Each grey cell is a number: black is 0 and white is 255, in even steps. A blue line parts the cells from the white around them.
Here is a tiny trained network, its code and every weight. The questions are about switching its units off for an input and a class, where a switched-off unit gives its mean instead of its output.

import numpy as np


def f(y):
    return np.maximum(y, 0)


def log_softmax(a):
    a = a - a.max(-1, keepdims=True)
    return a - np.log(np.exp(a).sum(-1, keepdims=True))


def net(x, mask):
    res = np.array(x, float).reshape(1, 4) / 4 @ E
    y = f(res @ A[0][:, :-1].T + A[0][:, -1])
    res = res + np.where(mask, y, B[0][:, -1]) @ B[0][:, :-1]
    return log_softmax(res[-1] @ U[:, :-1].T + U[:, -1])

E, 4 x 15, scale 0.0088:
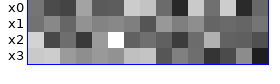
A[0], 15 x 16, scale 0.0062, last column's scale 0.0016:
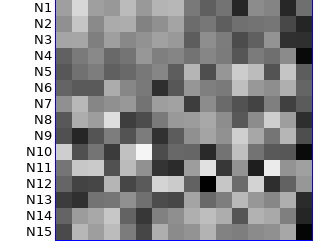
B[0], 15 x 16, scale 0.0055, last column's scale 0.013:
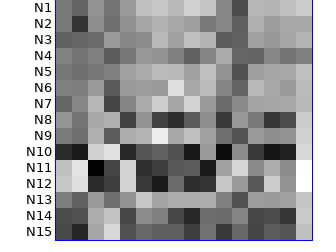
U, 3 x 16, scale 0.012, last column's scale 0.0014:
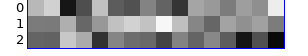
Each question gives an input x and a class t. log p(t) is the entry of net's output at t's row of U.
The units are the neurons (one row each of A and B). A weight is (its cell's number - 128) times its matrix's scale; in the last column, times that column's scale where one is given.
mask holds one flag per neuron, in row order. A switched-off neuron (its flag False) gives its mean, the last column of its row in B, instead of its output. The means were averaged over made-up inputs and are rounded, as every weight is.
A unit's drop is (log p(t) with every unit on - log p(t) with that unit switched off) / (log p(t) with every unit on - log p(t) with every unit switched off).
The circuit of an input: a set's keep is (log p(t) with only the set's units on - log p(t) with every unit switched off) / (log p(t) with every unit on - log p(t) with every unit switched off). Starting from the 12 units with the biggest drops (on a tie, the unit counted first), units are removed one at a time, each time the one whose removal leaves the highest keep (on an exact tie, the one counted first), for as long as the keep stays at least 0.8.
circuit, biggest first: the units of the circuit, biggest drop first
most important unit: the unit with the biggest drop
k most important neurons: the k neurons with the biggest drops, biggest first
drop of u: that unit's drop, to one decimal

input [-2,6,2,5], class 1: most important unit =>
N12
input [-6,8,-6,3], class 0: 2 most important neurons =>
N11, N10
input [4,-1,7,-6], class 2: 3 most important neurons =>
N10, N1, N7
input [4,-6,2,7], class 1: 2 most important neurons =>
N11, N1
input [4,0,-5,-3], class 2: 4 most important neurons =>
N11, N14, N15, N8
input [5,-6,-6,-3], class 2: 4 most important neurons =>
N11, N14, N15, N8
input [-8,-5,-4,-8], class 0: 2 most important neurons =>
N11, N1
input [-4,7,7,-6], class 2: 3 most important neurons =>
N10, N1, N7
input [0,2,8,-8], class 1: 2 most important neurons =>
N9, N13
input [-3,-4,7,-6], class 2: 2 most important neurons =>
N10, N1
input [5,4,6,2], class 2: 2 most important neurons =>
N10, N11
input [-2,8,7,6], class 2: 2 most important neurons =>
N10, N9
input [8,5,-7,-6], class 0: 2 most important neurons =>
N12, N10
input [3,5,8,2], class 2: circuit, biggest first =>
N10
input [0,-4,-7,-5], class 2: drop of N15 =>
0.2
